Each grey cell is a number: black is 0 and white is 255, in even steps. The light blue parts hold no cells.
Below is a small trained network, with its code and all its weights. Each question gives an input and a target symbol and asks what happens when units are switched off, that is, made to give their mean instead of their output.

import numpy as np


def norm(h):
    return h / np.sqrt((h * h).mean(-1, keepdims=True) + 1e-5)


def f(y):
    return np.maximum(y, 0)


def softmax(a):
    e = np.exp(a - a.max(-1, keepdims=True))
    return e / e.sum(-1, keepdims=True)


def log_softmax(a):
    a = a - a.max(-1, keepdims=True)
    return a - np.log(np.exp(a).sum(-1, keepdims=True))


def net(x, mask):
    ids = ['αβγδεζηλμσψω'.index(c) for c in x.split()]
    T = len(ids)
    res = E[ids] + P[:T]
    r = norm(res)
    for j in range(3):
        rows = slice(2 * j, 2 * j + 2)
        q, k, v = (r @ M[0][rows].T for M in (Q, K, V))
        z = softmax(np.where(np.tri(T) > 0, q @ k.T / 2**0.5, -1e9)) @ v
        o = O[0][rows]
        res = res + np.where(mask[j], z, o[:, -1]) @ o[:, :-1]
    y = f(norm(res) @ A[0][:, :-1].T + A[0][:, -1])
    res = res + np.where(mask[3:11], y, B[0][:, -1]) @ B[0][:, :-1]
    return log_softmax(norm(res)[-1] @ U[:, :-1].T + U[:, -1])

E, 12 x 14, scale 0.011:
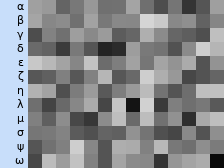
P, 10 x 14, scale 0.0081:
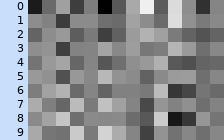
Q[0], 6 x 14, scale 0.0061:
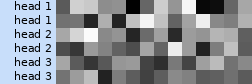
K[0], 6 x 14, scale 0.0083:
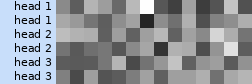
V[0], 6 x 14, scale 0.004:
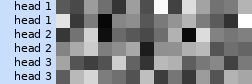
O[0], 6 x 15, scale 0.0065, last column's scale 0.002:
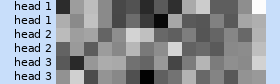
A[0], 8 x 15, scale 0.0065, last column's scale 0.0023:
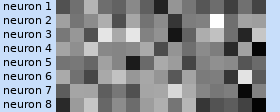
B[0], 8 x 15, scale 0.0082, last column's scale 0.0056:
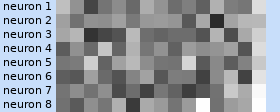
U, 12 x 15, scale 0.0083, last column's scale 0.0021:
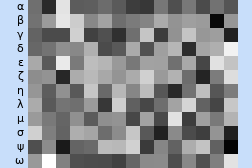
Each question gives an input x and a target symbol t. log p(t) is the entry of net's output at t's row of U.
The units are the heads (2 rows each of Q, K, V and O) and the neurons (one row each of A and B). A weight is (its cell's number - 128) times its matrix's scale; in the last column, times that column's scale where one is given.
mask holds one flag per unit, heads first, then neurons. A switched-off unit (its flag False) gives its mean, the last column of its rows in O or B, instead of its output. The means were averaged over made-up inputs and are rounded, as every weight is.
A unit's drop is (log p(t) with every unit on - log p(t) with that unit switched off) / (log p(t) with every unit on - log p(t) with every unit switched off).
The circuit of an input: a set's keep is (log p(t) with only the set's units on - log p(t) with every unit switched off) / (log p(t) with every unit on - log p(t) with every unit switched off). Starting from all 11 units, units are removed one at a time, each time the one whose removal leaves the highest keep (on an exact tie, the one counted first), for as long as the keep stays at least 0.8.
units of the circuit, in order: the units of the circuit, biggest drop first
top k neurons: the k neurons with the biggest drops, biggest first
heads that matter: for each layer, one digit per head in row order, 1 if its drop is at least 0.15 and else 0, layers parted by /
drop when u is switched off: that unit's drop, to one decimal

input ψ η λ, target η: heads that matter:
100
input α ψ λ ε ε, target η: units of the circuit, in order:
head 1
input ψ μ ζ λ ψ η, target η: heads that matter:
000
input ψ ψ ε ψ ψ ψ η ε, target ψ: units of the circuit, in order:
neuron 6; neuron 3
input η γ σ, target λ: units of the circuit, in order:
neuron 1; neuron 8
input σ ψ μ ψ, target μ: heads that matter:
100
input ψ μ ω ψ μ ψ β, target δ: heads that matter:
100
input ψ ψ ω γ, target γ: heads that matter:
110
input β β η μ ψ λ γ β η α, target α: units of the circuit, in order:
neuron 6; head 2; neuron 5
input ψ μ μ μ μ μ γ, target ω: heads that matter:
101
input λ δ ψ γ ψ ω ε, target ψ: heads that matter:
100
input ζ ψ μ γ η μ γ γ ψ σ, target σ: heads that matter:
000
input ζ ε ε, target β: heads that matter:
101
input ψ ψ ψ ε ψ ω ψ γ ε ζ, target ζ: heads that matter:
010
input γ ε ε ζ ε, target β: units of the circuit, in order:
neuron 4; head 1; head 3
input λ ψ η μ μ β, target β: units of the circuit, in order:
neuron 4; head 1; neuron 3
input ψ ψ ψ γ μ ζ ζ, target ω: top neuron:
neuron 1
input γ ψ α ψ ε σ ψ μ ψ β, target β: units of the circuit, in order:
neuron 4; head 1
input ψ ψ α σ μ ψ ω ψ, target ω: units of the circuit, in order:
head 3; neuron 3
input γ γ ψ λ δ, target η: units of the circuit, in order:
head 1
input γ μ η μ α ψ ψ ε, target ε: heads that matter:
010
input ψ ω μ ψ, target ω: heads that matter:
101
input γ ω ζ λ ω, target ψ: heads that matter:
100
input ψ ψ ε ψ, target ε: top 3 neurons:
neuron 5; neuron 7; neuron 4
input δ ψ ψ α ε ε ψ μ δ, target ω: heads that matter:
001
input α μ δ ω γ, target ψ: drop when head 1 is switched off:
0.9
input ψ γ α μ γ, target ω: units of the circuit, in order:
head 3
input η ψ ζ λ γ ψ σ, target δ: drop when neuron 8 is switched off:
0.1
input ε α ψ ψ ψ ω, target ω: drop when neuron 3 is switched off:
0.2
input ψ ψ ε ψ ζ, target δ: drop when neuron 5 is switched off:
0.0
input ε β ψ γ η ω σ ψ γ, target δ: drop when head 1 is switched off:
0.4
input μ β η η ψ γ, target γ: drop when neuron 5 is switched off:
0.3
